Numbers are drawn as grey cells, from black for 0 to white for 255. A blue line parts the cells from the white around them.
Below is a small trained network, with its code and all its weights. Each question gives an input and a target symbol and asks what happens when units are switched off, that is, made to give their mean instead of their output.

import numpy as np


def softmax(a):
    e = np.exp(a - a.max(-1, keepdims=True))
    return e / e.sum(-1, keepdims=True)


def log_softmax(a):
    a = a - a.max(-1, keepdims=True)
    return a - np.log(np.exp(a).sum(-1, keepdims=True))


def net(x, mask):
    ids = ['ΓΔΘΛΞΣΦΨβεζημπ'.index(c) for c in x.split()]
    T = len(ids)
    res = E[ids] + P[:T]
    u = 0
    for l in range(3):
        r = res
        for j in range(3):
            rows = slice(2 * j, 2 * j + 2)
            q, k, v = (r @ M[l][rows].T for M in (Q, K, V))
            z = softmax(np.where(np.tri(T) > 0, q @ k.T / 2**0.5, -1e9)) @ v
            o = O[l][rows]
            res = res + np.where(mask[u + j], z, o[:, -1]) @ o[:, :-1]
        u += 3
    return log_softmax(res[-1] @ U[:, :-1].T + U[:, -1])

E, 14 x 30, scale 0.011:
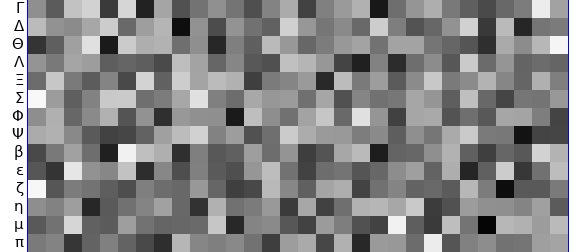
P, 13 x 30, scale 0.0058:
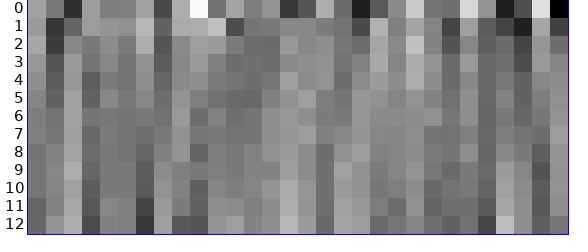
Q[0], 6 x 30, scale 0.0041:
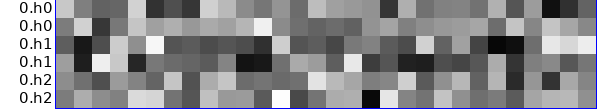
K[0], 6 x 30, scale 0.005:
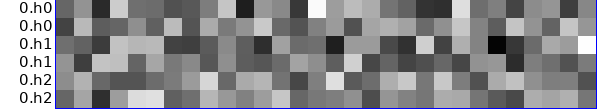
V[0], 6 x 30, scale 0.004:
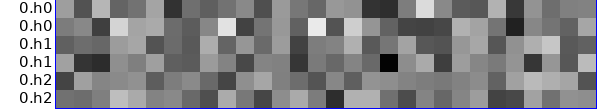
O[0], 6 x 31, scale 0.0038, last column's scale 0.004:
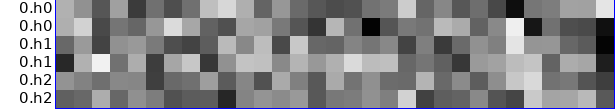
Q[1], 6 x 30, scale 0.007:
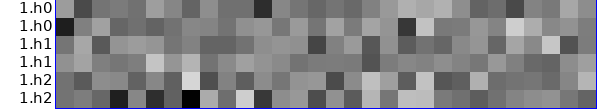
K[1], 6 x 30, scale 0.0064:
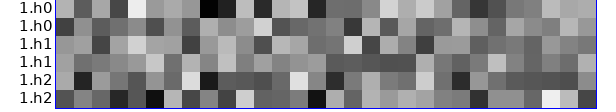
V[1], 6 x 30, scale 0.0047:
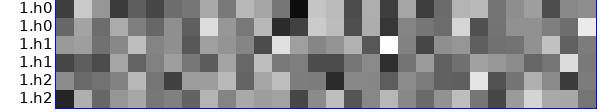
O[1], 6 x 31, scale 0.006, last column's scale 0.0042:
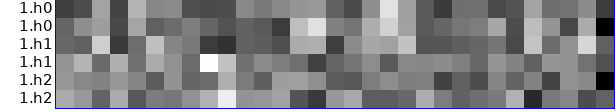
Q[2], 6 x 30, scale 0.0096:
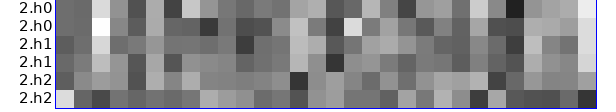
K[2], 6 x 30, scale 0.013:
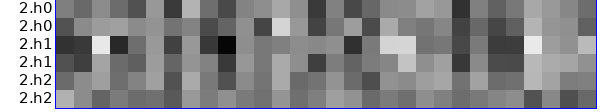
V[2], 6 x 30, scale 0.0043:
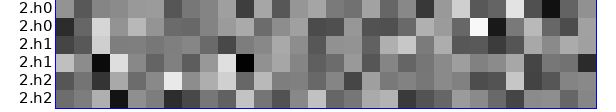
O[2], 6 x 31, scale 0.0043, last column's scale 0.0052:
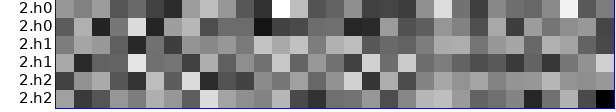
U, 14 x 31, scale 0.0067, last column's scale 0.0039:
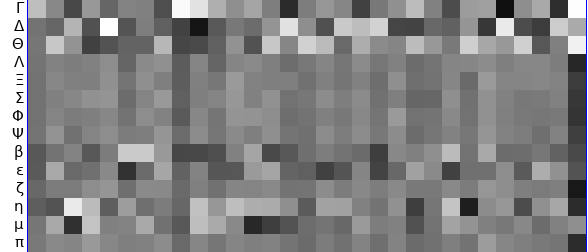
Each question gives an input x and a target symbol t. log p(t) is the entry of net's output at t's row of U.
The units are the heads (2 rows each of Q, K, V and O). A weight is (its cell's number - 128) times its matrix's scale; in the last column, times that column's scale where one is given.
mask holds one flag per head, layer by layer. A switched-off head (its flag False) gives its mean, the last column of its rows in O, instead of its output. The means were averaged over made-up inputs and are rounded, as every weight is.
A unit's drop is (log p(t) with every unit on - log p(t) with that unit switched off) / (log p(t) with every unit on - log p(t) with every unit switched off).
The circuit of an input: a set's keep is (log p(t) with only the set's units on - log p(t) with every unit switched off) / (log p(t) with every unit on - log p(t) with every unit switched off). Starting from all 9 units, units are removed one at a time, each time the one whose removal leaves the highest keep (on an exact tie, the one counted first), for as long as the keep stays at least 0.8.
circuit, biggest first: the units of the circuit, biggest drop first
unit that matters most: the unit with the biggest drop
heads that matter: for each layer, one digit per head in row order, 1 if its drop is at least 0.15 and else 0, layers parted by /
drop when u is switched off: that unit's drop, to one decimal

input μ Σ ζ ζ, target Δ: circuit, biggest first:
(1.h2)
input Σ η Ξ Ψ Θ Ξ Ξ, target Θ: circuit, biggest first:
(0.h0; 1.h0; 2.h1)
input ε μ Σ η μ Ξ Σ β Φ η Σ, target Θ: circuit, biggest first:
(1.h2; 2.h1)
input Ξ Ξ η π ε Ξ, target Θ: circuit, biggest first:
(1.h0; 0.h0; 2.h1)
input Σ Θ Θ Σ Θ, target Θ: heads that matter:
000 / 000 / 000
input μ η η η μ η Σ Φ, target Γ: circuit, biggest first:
(1.h2; 0.h0)
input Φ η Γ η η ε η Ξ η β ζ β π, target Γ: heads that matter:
100 / 011 / 100
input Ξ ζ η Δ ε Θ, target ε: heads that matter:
001 / 000 / 100
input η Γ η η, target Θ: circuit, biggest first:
(2.h1; 0.h0)
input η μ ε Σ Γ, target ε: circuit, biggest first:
(2.h0; 0.h2)
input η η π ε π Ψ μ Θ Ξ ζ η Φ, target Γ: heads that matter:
110 / 101 / 100
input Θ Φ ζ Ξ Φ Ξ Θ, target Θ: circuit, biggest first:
(1.h2; 2.h1)
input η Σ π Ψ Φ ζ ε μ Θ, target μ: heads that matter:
000 / 000 / 110
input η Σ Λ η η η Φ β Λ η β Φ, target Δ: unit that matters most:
1.h1
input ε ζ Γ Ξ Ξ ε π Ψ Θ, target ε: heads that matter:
000 / 000 / 100
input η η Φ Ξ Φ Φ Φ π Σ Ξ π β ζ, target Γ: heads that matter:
100 / 010 / 100
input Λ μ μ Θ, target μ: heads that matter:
000 / 000 / 100
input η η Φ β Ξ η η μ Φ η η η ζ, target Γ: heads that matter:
101 / 100 / 101
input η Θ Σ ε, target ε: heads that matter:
001 / 000 / 100
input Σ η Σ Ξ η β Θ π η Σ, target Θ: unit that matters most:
1.h2
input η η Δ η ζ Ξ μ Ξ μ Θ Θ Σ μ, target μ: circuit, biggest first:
(2.h0; 2.h1; 2.h2)
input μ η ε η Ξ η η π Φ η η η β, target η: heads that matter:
100 / 000 / 010
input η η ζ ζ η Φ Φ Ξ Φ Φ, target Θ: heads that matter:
000 / 010 / 010
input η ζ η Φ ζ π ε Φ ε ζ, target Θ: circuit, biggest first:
(1.h2; 2.h1)
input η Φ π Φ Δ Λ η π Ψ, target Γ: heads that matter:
110 / 011 / 101
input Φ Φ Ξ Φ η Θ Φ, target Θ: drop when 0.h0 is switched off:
0.1
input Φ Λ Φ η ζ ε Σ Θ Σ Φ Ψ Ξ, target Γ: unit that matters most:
0.h1
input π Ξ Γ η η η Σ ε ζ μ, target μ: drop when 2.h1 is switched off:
0.4
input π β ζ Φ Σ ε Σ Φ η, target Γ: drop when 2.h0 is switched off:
0.2
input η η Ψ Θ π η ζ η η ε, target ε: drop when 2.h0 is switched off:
1.0
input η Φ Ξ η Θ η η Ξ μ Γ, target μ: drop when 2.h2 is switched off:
0.2
